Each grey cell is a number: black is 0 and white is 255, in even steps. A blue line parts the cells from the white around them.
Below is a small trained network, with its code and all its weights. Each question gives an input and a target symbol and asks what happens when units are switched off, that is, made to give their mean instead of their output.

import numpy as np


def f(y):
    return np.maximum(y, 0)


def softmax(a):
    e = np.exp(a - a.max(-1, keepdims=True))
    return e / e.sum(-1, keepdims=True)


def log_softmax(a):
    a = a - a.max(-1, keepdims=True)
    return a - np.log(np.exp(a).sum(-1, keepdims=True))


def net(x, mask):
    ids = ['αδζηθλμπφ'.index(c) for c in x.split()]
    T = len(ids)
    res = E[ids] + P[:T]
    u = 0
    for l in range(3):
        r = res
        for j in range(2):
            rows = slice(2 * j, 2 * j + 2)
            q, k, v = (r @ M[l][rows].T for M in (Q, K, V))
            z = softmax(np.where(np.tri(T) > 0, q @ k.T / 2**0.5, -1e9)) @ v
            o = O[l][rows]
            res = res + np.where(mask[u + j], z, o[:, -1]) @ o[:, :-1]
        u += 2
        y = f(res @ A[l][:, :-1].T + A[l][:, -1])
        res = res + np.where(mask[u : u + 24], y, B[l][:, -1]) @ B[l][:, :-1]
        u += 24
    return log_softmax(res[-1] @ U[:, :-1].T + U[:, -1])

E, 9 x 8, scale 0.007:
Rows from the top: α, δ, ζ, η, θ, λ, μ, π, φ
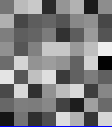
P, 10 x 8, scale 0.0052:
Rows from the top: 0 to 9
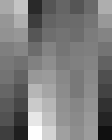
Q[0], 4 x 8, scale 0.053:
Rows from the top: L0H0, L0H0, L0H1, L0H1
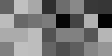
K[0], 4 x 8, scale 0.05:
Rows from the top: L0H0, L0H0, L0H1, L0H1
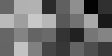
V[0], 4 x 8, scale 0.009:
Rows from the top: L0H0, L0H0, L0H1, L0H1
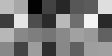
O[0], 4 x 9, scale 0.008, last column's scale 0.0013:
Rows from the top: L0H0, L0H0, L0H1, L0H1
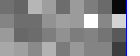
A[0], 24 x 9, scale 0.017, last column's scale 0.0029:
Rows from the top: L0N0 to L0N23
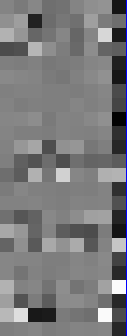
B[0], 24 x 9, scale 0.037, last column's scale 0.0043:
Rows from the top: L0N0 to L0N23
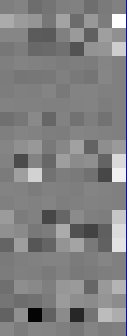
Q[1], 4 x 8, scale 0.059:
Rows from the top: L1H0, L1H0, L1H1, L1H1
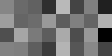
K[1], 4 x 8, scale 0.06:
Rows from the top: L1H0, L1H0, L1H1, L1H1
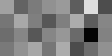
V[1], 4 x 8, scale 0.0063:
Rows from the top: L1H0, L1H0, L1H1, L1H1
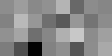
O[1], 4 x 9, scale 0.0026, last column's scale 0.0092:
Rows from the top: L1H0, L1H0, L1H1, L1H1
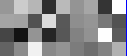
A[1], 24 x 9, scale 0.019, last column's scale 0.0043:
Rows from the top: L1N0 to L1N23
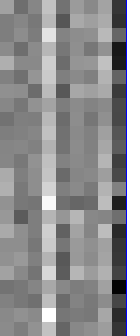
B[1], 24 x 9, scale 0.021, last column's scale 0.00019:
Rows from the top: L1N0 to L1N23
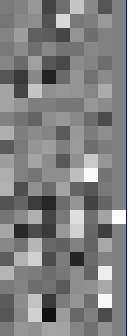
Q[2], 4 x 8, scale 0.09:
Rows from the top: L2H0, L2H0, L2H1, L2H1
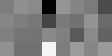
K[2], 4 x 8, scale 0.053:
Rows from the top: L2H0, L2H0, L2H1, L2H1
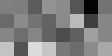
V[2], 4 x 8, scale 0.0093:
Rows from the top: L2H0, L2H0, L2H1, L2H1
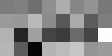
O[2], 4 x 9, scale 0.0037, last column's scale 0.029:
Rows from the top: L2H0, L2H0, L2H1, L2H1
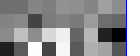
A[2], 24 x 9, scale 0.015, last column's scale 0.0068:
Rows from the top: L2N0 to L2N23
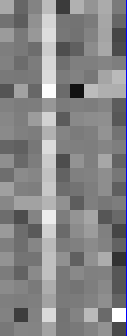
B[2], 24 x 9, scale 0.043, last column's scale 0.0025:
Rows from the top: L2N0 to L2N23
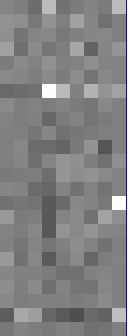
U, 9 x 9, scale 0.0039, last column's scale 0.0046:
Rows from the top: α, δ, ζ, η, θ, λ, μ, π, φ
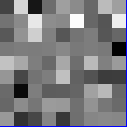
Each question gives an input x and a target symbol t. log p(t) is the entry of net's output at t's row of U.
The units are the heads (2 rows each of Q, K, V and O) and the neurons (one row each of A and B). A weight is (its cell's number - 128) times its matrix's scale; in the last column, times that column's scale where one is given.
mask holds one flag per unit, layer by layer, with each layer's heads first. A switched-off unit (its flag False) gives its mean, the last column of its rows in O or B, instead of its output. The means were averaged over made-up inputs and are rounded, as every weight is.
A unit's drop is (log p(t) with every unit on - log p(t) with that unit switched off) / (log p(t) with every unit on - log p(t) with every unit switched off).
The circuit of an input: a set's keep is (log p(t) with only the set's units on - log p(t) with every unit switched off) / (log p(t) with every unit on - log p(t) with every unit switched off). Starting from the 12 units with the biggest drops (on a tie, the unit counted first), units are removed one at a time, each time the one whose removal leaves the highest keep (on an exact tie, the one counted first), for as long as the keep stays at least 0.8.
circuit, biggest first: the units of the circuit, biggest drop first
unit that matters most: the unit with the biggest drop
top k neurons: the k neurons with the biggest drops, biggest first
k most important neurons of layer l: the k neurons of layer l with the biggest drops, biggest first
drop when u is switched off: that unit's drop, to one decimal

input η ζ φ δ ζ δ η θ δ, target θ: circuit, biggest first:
[L0H0, L0N1]
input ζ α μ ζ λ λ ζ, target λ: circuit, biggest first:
[L0H0, L0N16]
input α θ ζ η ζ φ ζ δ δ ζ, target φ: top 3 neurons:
[L0N12, L0N17, L2N0]
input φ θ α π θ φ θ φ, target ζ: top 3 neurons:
[L0N12, L0N3, L0N22]
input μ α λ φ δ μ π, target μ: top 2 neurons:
[L0N17, L0N3]
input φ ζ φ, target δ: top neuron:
[L0N22]
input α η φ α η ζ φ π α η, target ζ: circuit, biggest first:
[L0N12, L0N3]
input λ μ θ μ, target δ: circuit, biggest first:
[L0H0, L0N22, L0N3]
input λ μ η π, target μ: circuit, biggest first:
[L0N17, L2H1, L0N12]
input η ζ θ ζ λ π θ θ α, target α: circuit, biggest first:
[L0H0, L0N22]
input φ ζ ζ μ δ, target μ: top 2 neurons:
[L0N17, L0N11]
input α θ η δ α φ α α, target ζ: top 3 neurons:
[L0N3, L0N12, L0N22]
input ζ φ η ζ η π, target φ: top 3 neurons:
[L0N12, L0N17, L2N0]
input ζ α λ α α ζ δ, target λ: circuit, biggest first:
[L0H0, L0N16, L0N11]
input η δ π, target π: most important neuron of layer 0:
[L0N2]
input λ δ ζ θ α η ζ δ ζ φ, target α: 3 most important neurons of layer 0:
[L0N22, L0N17, L0N11]
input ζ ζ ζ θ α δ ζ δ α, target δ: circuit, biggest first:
[L0N10, L0N12]
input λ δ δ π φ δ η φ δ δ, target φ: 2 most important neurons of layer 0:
[L0N12, L0N17]
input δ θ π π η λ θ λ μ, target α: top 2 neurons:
[L0N17, L0N22]
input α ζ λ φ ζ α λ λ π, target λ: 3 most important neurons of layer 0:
[L0N16, L0N11, L0N22]
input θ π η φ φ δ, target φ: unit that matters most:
L0H0
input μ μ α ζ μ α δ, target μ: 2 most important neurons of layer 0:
[L0N17, L0N22]
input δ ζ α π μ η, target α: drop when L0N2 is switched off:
0.2
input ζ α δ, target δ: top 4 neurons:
[L1N15, L0N22, L0N3, L0N16]
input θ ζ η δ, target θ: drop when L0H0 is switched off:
0.7
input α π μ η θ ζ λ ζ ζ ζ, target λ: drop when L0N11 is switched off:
0.3
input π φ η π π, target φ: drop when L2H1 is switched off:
0.3
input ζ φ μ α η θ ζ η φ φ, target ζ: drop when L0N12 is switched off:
0.9
